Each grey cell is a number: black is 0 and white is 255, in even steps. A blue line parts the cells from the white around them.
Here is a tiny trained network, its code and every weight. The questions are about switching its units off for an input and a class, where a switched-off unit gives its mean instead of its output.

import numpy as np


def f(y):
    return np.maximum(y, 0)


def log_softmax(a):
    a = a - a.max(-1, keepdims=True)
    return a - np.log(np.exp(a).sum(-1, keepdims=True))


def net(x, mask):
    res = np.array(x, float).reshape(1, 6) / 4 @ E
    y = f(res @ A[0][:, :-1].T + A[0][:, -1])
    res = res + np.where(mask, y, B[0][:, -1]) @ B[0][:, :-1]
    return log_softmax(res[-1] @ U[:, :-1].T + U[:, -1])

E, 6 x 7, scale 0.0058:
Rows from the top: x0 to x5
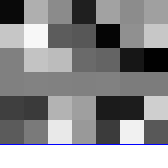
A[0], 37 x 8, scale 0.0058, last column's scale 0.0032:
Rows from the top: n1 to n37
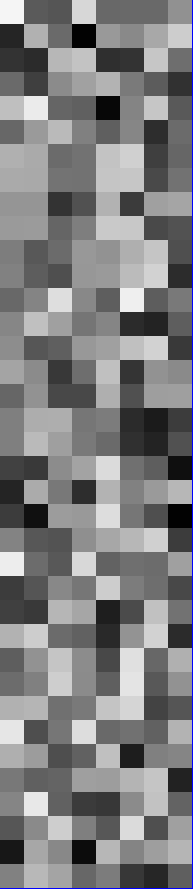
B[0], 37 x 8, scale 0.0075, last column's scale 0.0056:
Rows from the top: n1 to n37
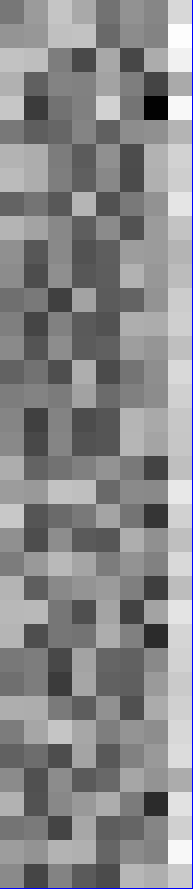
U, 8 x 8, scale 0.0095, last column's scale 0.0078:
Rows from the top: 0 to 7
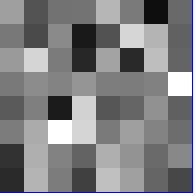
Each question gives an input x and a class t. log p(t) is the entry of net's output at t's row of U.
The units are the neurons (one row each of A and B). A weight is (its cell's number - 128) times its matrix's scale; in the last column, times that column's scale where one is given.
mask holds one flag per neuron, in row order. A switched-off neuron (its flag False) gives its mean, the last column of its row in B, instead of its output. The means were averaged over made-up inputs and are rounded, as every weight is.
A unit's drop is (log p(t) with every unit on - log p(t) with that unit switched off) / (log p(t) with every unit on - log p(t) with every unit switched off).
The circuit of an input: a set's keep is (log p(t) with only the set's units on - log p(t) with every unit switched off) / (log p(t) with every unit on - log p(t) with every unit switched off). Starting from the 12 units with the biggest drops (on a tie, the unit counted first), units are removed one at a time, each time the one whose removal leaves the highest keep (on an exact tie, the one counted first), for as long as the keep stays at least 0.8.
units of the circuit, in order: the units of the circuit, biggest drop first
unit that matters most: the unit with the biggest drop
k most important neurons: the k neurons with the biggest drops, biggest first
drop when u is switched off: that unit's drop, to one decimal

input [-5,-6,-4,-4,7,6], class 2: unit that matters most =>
n3
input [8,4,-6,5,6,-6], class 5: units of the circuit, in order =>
[n2 n21]
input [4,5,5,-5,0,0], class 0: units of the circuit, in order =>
[n5 n34]
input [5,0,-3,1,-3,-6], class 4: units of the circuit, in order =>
[n9 n16]
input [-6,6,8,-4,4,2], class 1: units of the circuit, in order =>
[n19 n18]
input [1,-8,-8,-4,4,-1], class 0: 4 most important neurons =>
[n22 n20 n25 n4]
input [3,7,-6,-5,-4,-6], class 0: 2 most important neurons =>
[n5 n34]
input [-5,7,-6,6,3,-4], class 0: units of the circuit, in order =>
[n5 n27]
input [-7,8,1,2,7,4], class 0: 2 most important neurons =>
[n5 n27]
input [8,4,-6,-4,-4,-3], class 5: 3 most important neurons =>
[n2 n21 n36]
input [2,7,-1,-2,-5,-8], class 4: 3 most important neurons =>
[n9 n16 n32]
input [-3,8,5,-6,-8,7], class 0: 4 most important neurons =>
[n5 n34 n27 n3]
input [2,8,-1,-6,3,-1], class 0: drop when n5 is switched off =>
0.1
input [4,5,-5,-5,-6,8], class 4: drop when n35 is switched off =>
0.2
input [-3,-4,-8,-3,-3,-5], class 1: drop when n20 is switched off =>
0.0
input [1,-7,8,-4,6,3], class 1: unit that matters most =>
n18
